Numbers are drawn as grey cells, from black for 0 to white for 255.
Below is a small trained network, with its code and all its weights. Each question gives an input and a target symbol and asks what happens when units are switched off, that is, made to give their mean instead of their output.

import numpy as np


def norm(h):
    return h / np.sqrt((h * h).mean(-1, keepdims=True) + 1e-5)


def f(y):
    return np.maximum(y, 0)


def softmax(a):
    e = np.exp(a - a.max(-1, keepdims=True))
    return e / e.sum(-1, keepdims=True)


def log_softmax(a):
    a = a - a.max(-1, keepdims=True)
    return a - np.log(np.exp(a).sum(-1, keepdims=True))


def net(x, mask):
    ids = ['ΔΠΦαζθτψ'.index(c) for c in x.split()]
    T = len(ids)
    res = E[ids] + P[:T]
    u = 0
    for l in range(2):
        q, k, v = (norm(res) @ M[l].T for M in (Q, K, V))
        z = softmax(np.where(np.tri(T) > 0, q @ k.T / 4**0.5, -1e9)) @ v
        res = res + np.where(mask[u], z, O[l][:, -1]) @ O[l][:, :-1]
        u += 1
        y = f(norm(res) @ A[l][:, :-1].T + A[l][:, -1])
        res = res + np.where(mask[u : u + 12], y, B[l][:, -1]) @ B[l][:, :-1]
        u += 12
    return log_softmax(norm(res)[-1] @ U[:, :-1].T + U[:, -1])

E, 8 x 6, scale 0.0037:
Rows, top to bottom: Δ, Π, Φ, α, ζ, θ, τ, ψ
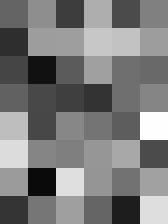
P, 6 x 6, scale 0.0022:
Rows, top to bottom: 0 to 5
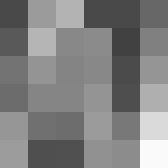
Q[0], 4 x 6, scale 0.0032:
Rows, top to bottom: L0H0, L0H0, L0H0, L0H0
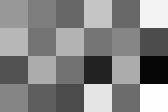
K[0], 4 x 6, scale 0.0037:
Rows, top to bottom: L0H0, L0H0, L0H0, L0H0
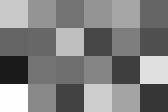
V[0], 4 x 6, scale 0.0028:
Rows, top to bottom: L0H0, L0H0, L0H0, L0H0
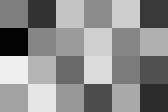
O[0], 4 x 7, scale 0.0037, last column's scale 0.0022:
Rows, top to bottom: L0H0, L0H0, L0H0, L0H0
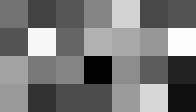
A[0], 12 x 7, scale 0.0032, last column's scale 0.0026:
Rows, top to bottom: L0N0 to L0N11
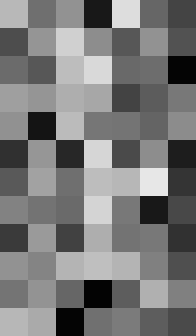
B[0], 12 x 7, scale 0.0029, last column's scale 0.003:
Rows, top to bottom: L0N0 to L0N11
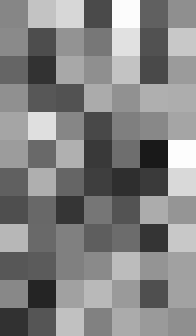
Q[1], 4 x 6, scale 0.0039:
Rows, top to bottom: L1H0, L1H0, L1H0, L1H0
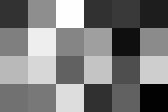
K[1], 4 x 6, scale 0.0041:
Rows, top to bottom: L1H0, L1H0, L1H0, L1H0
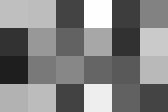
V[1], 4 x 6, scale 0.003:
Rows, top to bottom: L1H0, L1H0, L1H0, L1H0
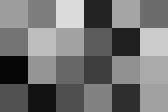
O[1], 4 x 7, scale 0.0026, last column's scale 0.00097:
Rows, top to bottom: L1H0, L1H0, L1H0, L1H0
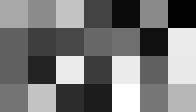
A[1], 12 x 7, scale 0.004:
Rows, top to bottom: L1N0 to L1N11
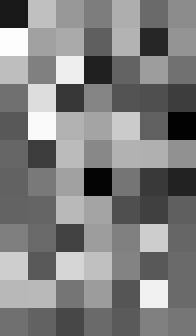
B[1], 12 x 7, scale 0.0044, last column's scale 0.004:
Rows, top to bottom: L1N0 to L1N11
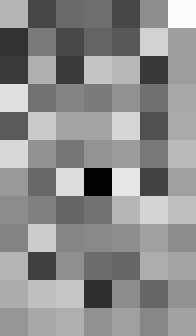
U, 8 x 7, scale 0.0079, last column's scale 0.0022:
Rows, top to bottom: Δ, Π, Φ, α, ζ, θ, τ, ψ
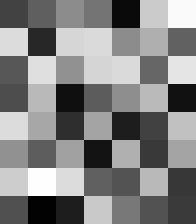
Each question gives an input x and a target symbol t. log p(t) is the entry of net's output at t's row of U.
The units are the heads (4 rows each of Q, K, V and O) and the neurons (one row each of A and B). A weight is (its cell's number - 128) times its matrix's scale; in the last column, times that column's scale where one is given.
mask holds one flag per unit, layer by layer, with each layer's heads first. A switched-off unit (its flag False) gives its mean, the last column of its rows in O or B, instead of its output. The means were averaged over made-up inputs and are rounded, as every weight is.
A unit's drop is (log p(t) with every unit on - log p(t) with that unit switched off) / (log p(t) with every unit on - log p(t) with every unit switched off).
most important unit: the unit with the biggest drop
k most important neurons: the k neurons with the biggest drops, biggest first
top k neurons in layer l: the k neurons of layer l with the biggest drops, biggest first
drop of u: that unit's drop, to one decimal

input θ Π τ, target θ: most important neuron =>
(L0N4)
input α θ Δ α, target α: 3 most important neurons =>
(L0N5, L0N10, L1N0)
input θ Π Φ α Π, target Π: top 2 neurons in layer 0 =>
(L0N5, L0N0)
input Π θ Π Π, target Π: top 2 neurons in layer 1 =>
(L1N5, L1N0)
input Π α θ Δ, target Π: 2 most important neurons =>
(L0N10, L0N6)
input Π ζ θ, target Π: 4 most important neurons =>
(L0N6, L0N11, L0N5, L1N9)
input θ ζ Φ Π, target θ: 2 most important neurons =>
(L0N6, L1N0)
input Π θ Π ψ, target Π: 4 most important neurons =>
(L0N10, L1N5, L0N6, L1N1)
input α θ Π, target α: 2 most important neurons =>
(L0N5, L0N7)
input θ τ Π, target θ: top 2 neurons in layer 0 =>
(L0N6, L0N3)
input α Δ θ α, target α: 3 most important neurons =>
(L0N5, L1N0, L0N6)
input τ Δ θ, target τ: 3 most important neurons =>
(L0N5, L1N10, L0N6)
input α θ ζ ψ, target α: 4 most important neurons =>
(L1N2, L0N7, L0N5, L1N0)
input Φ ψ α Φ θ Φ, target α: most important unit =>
L1H0
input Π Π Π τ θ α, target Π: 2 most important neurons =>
(L0N10, L1N5)
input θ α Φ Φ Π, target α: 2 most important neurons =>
(L0N5, L0N6)
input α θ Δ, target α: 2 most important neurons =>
(L0N5, L0N7)
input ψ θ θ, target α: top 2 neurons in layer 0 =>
(L0N0, L0N4)
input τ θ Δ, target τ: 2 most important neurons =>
(L0N5, L1N10)
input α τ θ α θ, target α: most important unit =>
L1N1
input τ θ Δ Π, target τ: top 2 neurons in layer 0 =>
(L0N6, L0N5)
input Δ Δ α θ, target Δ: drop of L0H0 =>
0.9
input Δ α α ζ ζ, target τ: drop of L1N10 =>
0.4
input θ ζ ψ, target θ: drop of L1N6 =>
0.2
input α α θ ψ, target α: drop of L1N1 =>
0.0
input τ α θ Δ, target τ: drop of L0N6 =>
0.3
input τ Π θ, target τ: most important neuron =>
(L1N10)
